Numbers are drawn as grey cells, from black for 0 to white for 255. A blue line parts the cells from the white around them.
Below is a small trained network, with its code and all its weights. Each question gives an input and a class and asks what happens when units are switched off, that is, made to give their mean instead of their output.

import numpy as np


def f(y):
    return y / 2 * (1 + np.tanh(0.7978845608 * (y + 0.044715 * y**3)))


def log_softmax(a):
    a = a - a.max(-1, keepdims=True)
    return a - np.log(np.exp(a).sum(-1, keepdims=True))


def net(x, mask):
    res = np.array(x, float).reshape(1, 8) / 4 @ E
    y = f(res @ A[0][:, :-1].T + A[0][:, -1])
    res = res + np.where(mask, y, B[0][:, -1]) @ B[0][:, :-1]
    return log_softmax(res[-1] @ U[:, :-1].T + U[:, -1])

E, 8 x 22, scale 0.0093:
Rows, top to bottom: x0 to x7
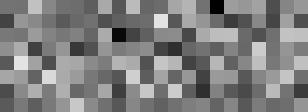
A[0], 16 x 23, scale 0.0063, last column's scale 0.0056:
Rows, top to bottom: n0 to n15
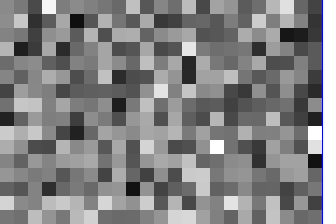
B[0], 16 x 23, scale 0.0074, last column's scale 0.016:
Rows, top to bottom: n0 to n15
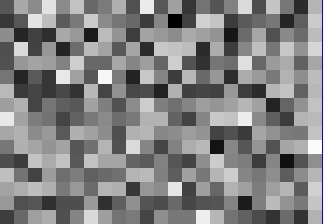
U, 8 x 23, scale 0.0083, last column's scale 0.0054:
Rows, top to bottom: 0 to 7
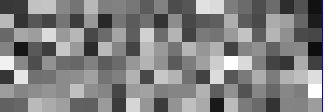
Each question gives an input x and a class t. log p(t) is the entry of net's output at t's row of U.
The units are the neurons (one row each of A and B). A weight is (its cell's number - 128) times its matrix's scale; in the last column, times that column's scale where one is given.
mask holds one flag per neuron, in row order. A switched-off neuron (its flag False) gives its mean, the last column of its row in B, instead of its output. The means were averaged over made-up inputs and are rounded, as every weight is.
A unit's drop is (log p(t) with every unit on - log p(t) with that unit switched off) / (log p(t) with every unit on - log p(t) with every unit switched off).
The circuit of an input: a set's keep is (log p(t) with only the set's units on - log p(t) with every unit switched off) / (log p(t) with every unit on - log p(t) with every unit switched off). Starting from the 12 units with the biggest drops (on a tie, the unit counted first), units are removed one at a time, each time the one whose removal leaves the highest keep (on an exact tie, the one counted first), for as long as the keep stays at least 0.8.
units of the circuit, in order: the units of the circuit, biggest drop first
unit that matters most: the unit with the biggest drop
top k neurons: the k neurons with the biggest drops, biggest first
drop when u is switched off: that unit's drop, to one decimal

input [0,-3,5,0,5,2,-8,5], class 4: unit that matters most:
n3
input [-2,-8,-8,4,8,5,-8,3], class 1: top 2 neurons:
[n14; n3]
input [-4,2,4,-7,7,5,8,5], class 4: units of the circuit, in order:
[n8; n7]
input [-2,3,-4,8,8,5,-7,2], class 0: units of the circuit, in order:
[n1; n3]
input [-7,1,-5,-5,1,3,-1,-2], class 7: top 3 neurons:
[n10; n1; n5]
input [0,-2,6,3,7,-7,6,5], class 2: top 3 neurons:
[n4; n3; n2]
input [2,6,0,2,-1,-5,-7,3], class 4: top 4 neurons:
[n12; n14; n10; n0]
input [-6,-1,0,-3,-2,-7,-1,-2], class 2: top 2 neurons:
[n13; n4]
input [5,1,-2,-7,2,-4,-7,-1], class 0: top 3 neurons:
[n15; n10; n8]
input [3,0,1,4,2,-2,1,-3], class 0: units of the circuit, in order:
[n10; n1]
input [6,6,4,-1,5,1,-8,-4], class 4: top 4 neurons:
[n12; n10; n3; n14]
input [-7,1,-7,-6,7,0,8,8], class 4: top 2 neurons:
[n8; n7]
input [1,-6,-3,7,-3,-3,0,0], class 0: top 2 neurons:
[n1; n6]
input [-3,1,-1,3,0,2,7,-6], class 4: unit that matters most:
n8
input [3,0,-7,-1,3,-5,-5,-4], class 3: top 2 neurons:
[n2; n10]
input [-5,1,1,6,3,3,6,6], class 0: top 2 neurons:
[n1; n12]
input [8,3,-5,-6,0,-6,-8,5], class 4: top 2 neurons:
[n12; n10]
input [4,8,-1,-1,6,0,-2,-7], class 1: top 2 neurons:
[n6; n3]
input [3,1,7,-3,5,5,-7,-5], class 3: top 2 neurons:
[n5; n8]
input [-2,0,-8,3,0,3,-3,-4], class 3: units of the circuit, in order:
[n2]
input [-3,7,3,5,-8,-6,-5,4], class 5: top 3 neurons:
[n3; n14; n0]
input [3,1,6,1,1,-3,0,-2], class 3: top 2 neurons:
[n5; n10]
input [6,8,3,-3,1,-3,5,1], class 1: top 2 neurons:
[n6; n10]
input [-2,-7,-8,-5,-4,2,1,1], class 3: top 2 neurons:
[n2; n6]
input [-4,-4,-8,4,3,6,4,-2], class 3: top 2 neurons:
[n2; n13]
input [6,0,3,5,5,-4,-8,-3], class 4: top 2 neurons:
[n10; n12]
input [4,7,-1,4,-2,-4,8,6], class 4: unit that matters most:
n7
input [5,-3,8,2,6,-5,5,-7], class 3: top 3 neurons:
[n5; n3; n10]
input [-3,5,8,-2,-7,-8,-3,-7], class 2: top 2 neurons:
[n13; n2]
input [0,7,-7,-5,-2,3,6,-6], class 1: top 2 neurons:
[n6; n5]
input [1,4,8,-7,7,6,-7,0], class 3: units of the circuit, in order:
[n5; n3]
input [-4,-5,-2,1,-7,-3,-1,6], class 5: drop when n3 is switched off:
1.0
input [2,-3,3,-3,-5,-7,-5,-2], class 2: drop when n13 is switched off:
0.7
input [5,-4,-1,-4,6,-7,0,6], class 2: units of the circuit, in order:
[n4]
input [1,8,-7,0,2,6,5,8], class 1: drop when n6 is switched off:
1.1
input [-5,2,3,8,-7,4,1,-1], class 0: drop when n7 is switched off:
0.0
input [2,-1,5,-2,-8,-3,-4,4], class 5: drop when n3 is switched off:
0.9
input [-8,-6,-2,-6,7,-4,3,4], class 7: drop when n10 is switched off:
1.0
